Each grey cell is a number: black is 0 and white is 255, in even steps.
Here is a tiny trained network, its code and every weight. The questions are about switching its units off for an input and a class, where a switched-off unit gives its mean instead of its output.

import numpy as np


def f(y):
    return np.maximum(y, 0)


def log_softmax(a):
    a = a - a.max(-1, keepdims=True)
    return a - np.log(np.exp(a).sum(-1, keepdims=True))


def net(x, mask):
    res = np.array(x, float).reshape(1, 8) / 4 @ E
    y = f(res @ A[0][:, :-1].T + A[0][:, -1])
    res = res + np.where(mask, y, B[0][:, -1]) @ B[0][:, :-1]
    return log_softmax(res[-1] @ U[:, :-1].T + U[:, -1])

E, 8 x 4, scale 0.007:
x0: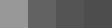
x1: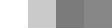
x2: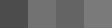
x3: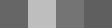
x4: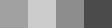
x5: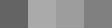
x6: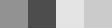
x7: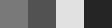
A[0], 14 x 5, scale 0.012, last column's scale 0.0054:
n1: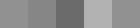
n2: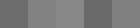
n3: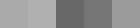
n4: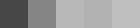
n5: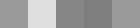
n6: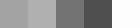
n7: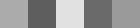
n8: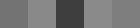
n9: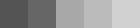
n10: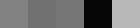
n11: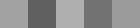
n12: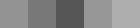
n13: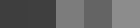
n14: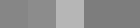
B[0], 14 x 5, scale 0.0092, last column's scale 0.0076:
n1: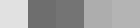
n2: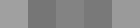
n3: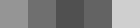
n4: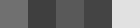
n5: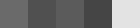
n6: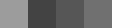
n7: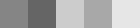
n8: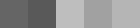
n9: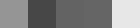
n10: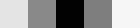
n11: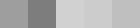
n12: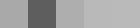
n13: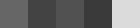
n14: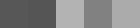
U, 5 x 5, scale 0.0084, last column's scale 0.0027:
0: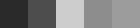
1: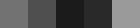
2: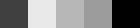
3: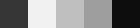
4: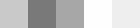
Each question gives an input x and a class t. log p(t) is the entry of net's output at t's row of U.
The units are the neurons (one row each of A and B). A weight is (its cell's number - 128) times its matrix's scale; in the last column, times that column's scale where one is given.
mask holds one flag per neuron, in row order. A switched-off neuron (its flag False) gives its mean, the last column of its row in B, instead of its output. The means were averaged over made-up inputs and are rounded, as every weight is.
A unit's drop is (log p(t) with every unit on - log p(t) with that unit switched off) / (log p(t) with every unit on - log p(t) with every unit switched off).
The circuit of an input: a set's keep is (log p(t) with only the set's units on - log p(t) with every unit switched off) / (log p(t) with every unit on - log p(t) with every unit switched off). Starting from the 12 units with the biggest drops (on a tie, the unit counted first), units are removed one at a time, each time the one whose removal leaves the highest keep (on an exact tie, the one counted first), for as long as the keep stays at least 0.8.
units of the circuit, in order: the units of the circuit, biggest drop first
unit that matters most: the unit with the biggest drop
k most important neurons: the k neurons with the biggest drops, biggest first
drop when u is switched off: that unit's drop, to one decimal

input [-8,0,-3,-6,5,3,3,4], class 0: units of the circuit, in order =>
n10; n14
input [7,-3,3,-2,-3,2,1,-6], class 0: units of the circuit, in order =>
n10; n8
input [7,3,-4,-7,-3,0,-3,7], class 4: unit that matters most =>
n11
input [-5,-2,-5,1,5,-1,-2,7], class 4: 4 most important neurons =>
n7; n11; n13; n10
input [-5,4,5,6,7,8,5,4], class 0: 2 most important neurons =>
n7; n14
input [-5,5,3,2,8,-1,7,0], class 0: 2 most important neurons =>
n10; n5
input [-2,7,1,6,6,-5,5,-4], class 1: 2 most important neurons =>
n5; n3
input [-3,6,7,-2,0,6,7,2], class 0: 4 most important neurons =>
n10; n4; n14; n12
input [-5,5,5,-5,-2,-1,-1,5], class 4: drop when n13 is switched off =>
0.2
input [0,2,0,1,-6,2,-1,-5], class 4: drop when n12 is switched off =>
0.1
